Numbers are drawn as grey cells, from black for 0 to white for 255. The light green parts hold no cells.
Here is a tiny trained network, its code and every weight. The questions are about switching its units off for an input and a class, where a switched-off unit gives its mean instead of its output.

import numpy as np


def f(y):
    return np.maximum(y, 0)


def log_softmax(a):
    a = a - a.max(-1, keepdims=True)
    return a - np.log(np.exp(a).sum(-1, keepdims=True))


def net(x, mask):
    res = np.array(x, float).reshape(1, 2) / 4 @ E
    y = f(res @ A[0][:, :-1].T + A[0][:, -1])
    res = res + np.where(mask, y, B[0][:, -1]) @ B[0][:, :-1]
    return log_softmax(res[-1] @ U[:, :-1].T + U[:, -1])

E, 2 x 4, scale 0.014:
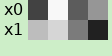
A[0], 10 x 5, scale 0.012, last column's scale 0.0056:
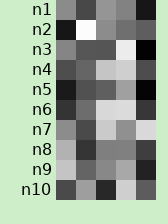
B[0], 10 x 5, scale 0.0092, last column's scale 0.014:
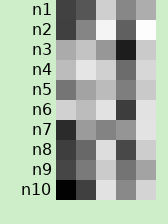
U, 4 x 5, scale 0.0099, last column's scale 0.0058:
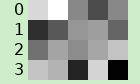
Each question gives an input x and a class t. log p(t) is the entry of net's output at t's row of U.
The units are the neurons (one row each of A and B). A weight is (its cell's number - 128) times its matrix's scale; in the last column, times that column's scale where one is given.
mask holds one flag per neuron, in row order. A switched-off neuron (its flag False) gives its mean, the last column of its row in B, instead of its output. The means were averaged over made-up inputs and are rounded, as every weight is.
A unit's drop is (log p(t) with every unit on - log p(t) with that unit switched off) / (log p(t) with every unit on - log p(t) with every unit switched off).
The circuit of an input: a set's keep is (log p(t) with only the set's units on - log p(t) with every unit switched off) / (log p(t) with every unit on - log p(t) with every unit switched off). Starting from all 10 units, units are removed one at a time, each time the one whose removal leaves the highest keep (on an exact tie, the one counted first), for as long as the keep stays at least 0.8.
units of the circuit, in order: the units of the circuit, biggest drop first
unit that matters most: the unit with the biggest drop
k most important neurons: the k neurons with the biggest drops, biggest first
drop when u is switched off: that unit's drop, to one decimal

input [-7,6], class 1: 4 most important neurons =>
n6, n4, n3, n8
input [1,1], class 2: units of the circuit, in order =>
n6, n3, n10
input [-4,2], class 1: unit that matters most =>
n6
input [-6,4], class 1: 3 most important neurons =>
n6, n4, n3
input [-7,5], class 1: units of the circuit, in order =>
n6, n4
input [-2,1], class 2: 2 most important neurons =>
n6, n10
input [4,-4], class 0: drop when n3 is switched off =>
0.2
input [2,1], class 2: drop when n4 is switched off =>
0.4
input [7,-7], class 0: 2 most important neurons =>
n6, n4
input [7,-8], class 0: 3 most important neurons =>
n6, n4, n3
